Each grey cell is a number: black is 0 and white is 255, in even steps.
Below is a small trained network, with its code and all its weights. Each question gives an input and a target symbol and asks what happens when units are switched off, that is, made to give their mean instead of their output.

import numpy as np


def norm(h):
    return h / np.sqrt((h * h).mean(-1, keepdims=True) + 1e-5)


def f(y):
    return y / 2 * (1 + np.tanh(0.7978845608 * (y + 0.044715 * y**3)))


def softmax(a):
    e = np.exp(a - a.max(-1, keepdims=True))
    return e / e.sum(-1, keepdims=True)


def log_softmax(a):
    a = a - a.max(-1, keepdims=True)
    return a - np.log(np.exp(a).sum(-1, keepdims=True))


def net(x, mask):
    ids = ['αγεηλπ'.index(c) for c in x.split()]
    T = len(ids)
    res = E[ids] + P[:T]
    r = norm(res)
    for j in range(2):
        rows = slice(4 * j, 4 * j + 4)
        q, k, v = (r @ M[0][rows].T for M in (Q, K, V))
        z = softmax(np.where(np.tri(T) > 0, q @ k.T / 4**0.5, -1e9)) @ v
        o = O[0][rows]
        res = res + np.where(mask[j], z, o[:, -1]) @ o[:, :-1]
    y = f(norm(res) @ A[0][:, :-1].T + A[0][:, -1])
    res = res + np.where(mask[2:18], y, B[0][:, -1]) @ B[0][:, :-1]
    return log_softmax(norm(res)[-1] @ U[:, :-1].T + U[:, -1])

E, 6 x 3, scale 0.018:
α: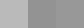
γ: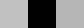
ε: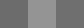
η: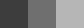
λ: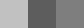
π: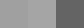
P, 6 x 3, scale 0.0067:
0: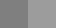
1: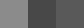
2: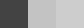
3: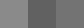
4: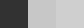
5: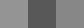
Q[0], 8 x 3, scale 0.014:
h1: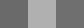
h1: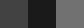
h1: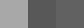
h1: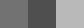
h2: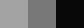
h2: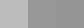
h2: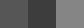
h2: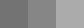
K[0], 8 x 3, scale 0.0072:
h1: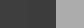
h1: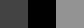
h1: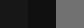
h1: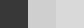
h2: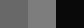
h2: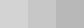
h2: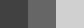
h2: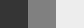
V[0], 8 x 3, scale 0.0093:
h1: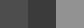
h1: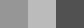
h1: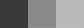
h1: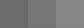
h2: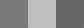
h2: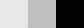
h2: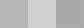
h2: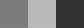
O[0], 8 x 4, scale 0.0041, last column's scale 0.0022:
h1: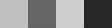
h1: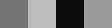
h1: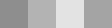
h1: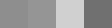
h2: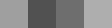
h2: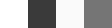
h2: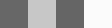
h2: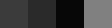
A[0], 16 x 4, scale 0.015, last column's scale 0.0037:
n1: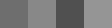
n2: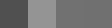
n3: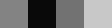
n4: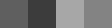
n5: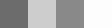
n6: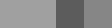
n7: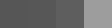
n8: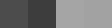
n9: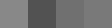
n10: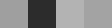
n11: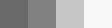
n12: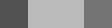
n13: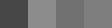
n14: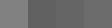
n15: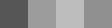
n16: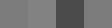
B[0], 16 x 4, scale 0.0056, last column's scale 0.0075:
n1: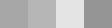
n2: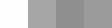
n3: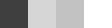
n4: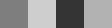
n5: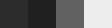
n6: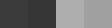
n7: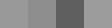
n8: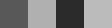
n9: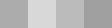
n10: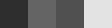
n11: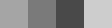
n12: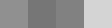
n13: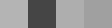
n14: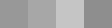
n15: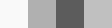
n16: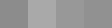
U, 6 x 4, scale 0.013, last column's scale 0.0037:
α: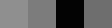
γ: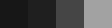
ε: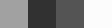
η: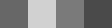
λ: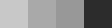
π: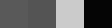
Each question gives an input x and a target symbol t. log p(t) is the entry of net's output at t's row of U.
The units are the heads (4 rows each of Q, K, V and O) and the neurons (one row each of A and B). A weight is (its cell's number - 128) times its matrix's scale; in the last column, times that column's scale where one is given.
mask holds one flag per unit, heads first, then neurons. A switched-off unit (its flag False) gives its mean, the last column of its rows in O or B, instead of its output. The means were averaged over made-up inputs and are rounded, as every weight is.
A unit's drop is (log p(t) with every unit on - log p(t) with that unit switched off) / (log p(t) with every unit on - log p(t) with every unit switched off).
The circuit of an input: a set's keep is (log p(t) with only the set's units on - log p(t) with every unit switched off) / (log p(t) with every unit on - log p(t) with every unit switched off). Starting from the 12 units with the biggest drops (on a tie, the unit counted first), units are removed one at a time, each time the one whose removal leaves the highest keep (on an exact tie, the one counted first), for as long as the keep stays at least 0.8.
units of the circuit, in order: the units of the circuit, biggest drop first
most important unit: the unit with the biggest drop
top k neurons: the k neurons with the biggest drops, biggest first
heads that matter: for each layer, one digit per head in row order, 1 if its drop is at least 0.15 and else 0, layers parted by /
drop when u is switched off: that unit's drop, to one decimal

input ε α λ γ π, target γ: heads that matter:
00
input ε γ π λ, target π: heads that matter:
00
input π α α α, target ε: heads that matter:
01
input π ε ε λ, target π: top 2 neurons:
n3; n15
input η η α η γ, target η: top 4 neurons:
n5; n4; n15; n6
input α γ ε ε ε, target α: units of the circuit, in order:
n15; n3; n2; n5
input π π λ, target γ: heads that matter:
11
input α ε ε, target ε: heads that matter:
00
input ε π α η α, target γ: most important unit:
n5
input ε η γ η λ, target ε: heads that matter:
10
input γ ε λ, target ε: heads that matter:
01
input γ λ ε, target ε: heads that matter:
10
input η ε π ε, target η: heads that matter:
01
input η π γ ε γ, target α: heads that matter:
01
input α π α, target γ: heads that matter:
10
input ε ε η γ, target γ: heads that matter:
10
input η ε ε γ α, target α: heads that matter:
01
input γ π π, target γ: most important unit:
n6
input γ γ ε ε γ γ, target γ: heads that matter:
00
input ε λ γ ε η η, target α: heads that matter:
00
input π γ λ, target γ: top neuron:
n15
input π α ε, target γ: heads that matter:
10
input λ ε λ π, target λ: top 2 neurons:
n5; n8
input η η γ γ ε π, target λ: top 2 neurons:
n5; n9
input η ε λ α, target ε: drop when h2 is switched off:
0.1
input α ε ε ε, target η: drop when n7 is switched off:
0.0
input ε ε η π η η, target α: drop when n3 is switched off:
0.3
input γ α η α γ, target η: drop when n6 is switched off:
0.2
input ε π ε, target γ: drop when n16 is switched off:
-0.1
